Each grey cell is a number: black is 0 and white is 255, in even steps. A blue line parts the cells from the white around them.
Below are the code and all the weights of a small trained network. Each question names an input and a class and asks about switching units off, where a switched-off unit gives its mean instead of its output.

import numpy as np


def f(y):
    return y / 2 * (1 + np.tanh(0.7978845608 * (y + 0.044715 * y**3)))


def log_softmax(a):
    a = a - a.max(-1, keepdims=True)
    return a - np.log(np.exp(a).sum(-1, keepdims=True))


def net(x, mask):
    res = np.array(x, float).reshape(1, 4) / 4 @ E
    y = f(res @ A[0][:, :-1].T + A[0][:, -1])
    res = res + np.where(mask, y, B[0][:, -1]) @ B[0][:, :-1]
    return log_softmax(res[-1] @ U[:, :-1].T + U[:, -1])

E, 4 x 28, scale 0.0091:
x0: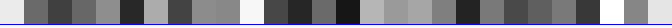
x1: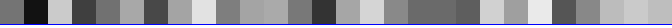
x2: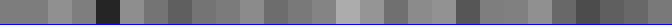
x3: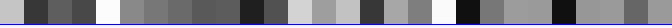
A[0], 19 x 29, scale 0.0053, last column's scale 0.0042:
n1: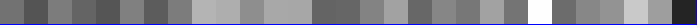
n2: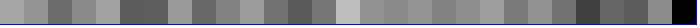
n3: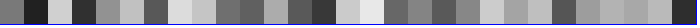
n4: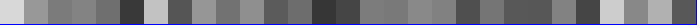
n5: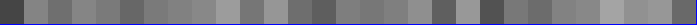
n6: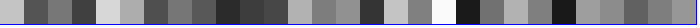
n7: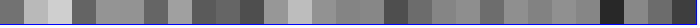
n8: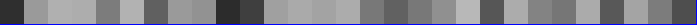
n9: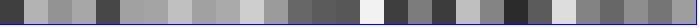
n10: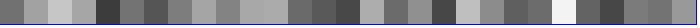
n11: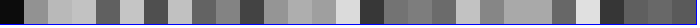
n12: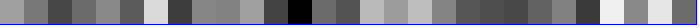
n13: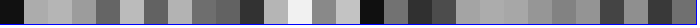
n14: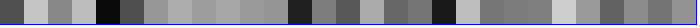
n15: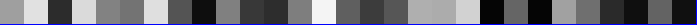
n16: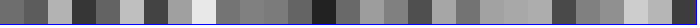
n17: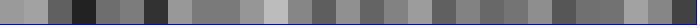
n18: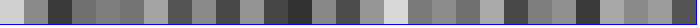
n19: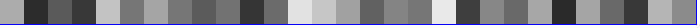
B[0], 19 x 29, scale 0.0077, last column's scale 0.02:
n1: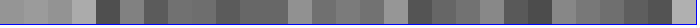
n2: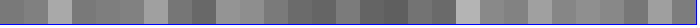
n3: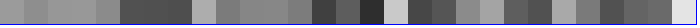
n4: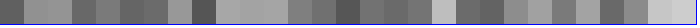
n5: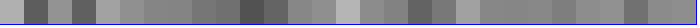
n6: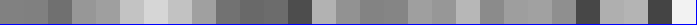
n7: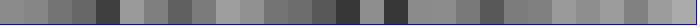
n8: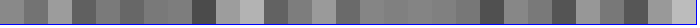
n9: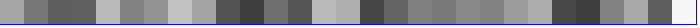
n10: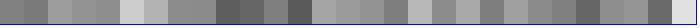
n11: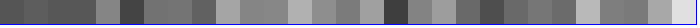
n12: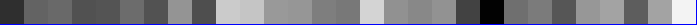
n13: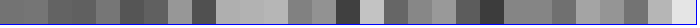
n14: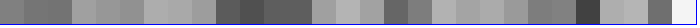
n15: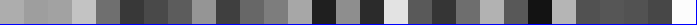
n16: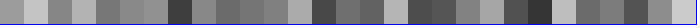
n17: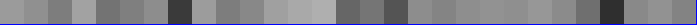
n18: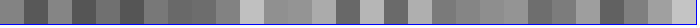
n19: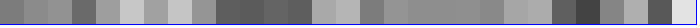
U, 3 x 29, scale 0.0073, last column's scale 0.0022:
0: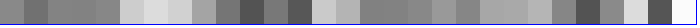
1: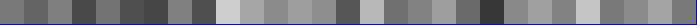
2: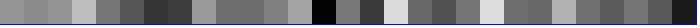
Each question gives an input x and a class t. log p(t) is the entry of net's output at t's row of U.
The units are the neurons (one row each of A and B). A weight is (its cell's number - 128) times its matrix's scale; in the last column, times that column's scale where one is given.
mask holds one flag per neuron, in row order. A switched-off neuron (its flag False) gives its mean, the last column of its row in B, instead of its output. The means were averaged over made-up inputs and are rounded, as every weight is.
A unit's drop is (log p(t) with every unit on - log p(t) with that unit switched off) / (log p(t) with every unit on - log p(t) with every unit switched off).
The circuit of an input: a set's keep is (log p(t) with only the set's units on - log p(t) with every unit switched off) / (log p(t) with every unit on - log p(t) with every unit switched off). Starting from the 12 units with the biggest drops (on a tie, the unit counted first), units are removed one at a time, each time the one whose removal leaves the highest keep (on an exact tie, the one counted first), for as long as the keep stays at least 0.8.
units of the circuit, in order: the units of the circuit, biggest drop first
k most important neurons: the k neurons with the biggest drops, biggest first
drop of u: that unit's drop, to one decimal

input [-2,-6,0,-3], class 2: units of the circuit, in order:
[n15]
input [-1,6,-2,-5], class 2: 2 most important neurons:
[n3, n6]
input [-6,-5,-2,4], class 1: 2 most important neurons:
[n13, n11]
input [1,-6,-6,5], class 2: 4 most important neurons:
[n15, n9, n14, n10]
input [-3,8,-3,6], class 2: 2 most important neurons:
[n3, n16]
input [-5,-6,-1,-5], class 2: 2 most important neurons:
[n15, n6]
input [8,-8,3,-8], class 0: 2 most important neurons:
[n14, n9]
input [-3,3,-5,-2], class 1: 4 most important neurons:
[n15, n6, n19, n13]
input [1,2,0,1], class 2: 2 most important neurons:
[n9, n14]
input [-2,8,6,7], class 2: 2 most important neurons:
[n3, n16]
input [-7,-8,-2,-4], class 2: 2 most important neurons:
[n15, n12]
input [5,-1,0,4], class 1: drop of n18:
0.2
